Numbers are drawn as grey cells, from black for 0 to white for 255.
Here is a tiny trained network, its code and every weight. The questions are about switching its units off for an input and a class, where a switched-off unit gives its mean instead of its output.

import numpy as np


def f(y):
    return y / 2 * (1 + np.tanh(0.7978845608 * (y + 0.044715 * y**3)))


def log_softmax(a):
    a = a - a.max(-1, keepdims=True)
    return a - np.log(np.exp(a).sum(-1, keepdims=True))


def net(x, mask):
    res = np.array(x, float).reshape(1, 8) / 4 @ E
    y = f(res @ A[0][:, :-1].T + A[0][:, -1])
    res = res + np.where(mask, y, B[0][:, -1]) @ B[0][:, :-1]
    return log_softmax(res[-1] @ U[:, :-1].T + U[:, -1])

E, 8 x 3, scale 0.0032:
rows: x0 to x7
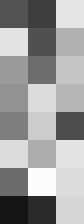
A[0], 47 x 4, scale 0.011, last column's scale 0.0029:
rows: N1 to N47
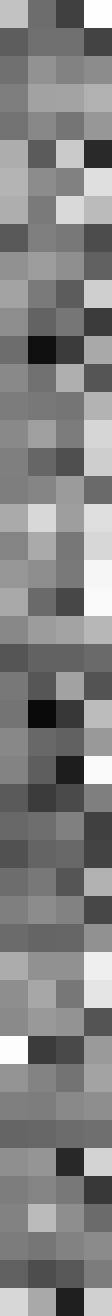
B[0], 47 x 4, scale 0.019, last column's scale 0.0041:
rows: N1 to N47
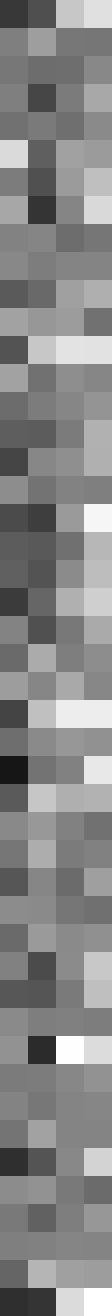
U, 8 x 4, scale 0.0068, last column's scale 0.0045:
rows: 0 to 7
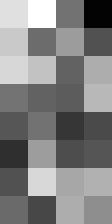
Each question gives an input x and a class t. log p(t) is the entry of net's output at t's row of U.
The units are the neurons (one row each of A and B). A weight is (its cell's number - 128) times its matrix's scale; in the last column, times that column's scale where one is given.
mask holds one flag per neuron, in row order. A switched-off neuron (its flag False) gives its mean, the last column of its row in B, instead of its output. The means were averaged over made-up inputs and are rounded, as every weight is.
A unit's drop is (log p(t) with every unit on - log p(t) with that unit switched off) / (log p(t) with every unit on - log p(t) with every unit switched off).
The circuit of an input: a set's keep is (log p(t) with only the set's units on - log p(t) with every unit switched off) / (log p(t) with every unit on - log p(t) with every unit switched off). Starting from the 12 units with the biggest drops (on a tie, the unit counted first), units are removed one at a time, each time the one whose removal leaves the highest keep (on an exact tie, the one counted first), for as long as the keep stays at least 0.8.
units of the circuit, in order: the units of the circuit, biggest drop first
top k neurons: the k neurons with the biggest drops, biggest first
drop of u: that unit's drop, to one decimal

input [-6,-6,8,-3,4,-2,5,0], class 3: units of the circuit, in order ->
N26, N13, N38
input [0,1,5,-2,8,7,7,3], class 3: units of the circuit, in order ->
N38, N47, N26, N13
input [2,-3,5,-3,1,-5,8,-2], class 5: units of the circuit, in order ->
N38, N47
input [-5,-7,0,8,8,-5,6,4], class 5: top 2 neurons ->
N38, N8
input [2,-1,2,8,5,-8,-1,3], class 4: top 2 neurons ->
N26, N13
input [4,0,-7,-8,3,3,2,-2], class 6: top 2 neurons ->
N8, N19
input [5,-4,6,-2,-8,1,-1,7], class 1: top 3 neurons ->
N6, N8, N28
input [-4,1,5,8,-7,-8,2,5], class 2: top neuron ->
N47
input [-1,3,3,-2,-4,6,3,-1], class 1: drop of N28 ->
0.2
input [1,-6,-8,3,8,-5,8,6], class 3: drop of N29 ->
0.1
